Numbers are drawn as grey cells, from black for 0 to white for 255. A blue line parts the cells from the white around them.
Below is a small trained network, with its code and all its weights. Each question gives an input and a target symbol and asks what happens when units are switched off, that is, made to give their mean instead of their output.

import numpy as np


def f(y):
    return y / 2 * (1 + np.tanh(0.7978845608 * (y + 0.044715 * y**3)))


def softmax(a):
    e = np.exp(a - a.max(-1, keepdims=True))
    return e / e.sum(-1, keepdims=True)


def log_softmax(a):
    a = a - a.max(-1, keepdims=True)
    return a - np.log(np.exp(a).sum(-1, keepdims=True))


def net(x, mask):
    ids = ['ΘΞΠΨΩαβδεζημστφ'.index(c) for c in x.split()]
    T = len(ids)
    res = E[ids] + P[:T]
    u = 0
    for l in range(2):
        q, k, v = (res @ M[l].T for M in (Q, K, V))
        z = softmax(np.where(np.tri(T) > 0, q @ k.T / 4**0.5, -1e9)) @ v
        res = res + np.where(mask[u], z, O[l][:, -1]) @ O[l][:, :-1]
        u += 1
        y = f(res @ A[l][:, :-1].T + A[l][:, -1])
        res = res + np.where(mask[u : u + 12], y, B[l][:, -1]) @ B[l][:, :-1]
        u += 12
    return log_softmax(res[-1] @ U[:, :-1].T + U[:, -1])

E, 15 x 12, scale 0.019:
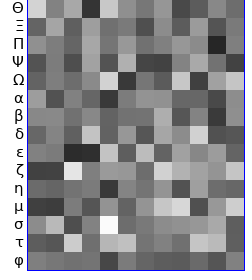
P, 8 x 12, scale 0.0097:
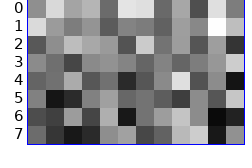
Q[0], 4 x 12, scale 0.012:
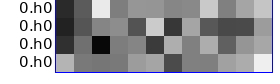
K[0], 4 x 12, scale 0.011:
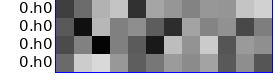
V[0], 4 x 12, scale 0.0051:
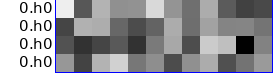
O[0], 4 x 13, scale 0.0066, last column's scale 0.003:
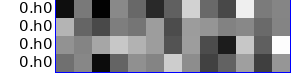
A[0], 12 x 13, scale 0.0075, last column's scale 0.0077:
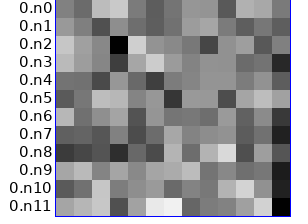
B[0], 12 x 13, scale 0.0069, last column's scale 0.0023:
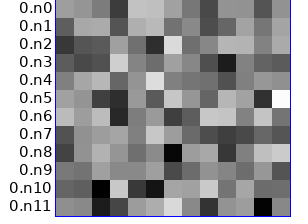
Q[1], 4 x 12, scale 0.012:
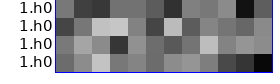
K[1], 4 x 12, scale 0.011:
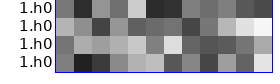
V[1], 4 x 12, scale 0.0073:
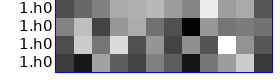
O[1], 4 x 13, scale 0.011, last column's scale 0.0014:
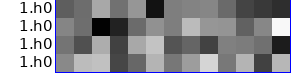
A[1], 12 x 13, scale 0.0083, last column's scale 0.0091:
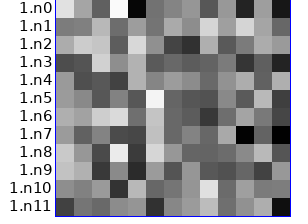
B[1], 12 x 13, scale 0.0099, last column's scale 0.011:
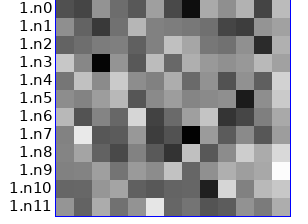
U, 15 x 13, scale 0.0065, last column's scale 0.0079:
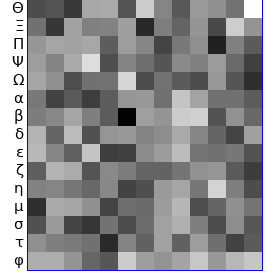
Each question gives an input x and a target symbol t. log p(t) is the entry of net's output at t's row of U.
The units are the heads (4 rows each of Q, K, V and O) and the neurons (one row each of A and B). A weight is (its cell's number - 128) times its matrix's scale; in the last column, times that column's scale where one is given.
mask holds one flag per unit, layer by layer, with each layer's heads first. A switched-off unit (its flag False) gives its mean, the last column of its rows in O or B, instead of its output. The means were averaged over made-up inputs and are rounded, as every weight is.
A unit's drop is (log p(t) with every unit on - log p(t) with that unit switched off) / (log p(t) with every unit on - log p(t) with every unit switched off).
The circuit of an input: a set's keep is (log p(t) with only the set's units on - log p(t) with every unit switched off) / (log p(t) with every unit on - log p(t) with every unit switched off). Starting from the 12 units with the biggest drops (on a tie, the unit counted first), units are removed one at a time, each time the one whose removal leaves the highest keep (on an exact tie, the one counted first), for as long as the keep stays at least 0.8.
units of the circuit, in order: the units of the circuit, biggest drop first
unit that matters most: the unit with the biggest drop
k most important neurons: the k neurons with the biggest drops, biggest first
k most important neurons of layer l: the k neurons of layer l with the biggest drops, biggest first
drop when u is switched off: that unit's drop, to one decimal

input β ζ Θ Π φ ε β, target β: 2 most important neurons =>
(0.n2; 1.n10)
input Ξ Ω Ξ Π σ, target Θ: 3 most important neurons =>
(0.n2; 1.n11; 1.n10)
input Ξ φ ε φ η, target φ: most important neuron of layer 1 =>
(1.n9)
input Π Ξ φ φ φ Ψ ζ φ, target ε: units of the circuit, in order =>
(1.h0; 1.n3)
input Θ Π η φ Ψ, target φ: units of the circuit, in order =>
(1.h0; 1.n9)
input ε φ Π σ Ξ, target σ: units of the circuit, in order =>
(1.h0; 0.h0; 1.n7)
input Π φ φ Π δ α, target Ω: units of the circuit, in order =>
(1.h0; 1.n3; 1.n7)
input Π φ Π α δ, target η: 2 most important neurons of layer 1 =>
(1.n8; 1.n6)
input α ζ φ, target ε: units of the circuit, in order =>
(1.h0; 1.n3; 1.n6)
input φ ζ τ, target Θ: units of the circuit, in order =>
(0.n2; 1.n1)
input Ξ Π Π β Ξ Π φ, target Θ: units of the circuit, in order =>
(0.h0; 1.h0)
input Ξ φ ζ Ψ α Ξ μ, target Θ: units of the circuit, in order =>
(0.h0; 1.n4; 0.n5; 1.n10)
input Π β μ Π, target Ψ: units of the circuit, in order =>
(1.h0; 1.n0)
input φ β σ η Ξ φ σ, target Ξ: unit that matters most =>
0.h0
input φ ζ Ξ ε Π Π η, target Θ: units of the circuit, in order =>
(0.h0; 1.h0)
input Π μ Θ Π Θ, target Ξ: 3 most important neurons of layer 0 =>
(0.n8; 0.n2; 0.n5)
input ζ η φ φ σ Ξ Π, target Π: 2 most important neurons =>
(1.n5; 1.n7)
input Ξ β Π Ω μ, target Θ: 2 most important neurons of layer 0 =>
(0.n5; 0.n0)
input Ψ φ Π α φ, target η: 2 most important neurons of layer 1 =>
(1.n8; 1.n6)
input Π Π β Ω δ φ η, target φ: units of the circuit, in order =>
(1.h0)
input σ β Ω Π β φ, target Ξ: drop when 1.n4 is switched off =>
0.1
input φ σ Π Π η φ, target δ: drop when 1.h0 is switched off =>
0.8
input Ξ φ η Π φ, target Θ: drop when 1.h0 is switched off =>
0.4
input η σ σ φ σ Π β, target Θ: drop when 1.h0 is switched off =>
0.3
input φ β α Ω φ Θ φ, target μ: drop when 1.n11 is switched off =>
0.0
